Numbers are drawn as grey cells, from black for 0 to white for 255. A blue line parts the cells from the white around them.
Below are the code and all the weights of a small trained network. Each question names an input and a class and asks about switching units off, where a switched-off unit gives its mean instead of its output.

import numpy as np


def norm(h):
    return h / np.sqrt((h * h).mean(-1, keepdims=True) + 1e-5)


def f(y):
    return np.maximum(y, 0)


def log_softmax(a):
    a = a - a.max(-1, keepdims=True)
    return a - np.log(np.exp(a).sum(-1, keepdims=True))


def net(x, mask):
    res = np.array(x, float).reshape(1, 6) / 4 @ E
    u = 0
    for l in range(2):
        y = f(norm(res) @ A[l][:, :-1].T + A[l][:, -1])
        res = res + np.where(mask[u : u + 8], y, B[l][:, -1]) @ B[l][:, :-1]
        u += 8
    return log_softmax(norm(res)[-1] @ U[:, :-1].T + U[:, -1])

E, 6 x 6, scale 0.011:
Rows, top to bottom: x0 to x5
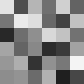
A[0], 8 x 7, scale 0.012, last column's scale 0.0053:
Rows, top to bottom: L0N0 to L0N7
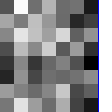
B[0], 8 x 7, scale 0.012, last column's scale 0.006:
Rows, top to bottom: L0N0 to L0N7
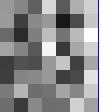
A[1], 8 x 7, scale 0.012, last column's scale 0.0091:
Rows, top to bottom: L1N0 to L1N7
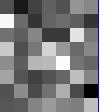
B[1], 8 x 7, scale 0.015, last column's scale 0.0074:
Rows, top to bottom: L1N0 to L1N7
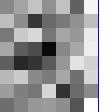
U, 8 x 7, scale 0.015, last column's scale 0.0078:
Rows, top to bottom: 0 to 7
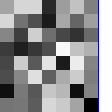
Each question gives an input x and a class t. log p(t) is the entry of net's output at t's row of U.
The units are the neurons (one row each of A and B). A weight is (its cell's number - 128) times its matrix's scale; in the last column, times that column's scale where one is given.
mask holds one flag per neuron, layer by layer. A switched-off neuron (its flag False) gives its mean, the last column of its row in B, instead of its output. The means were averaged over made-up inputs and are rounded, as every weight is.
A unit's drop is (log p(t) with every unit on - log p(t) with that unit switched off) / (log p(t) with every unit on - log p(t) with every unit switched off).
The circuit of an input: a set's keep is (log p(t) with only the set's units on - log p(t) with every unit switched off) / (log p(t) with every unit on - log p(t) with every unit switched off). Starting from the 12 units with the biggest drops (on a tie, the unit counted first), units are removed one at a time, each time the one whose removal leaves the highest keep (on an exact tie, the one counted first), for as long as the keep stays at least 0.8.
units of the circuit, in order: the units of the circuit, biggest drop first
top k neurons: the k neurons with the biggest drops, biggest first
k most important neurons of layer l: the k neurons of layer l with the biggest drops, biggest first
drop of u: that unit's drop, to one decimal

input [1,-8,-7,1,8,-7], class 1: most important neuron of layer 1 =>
L1N1
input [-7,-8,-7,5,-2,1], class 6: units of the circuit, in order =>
L0N4; L0N5; L1N0
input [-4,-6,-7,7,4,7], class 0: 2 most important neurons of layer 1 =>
L1N2; L1N0
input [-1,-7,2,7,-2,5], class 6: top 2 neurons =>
L0N4; L1N0
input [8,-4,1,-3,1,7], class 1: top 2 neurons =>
L0N1; L1N1
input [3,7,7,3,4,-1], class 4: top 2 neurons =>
L0N3; L1N0
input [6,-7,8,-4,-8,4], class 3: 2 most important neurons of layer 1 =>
L1N4; L1N3
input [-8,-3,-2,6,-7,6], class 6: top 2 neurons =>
L0N4; L1N3
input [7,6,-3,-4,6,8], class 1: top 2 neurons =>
L1N3; L0N5
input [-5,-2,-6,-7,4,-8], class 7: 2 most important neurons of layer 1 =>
L1N3; L1N2
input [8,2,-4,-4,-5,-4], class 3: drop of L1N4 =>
0.2
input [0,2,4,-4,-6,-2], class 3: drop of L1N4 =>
0.2
